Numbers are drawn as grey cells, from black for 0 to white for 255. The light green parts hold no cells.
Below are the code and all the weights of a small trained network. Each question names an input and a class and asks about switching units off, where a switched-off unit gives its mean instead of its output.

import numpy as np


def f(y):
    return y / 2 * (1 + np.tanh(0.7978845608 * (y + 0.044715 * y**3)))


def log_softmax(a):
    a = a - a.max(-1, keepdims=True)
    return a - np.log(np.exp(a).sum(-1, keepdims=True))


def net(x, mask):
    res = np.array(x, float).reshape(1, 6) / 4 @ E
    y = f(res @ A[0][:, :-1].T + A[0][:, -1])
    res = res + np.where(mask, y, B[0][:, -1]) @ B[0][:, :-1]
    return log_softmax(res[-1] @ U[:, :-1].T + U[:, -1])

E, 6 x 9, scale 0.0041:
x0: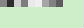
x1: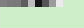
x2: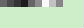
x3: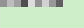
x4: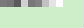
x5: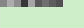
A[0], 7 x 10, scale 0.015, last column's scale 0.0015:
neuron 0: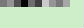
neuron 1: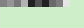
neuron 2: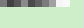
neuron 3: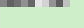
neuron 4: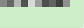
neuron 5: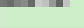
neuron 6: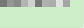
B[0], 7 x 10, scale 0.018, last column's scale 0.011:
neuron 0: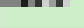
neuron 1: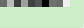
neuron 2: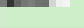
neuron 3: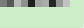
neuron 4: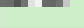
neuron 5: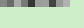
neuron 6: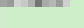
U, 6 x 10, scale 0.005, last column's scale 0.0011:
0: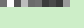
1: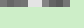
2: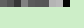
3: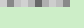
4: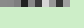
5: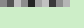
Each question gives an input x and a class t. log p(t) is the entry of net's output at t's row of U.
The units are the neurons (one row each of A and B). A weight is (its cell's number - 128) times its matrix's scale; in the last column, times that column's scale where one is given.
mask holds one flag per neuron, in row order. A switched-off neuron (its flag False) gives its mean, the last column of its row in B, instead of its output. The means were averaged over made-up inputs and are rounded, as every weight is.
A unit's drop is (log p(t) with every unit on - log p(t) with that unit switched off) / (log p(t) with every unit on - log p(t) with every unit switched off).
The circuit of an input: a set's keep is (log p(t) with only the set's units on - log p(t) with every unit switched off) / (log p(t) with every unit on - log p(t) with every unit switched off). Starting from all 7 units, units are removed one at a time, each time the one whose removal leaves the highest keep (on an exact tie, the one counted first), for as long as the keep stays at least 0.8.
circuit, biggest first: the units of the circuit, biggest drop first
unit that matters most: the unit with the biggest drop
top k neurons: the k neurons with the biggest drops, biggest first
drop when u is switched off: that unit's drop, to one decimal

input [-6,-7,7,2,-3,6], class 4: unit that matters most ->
neuron 0
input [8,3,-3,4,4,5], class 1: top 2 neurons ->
[neuron 4; neuron 2]
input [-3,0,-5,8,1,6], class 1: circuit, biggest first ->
[neuron 1; neuron 4; neuron 2]
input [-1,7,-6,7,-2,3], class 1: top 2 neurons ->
[neuron 4; neuron 1]
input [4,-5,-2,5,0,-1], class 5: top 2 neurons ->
[neuron 3; neuron 5]
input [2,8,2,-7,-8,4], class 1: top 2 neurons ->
[neuron 4; neuron 2]
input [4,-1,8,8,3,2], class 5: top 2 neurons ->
[neuron 3; neuron 5]
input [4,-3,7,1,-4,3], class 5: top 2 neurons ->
[neuron 3; neuron 5]
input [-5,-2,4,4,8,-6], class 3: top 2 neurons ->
[neuron 6; neuron 2]
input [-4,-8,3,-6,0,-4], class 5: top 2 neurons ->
[neuron 3; neuron 5]
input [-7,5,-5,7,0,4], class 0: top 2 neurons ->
[neuron 2; neuron 1]
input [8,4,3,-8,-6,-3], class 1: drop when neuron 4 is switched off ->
0.2
